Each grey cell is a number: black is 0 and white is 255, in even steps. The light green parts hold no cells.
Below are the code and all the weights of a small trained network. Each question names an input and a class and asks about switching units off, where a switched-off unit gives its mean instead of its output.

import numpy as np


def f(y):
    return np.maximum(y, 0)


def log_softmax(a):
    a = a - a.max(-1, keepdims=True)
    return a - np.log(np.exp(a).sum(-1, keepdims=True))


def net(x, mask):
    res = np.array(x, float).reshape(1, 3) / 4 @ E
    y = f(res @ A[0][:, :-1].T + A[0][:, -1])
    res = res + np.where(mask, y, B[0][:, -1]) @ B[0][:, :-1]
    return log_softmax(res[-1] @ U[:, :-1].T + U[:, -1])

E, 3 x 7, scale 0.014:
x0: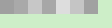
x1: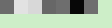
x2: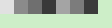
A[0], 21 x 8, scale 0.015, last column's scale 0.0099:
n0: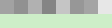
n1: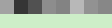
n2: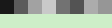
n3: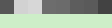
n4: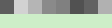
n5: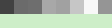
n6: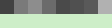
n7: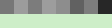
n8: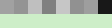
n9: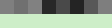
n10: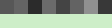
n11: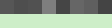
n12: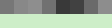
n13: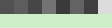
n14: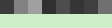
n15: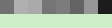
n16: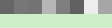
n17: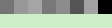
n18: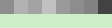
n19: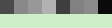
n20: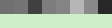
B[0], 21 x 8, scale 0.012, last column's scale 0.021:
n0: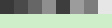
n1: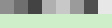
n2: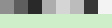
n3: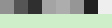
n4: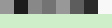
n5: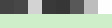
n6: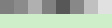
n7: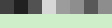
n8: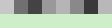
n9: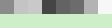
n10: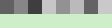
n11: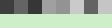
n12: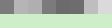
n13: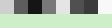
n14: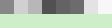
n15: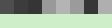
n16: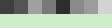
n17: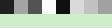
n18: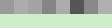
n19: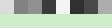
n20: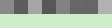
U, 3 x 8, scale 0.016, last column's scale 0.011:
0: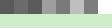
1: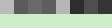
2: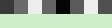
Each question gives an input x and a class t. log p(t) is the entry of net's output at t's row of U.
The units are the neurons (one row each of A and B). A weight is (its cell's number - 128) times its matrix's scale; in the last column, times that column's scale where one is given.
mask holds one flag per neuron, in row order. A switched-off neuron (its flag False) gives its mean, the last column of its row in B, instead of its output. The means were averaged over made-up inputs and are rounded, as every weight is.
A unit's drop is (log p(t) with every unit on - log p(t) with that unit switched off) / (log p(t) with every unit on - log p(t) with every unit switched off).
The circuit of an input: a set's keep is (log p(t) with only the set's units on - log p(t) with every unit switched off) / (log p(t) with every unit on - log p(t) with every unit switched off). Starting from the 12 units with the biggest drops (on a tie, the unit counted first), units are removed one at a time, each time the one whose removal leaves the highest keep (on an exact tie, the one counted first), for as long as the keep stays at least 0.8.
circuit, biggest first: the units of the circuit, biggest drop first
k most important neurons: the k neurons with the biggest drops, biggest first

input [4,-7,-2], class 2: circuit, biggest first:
[n5]
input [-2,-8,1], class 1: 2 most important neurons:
[n20, n0]
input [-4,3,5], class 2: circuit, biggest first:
[n9, n14]
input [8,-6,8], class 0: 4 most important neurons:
[n0, n13, n4, n19]
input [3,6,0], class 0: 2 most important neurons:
[n17, n13]
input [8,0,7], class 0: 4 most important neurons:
[n0, n13, n19, n4]
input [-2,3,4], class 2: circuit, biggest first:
[n2, n9]
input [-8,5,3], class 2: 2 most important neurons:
[n14, n9]
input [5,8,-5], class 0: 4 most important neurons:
[n17, n13, n0, n16]
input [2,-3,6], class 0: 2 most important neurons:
[n13, n4]
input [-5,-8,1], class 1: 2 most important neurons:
[n13, n20]
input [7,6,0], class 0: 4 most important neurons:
[n17, n0, n13, n19]
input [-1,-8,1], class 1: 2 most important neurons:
[n20, n0]
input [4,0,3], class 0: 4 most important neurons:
[n13, n0, n19, n4]
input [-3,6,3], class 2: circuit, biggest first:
[n14]
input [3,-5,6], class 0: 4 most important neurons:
[n13, n4, n19, n0]
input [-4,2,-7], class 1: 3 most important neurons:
[n19, n13, n0]
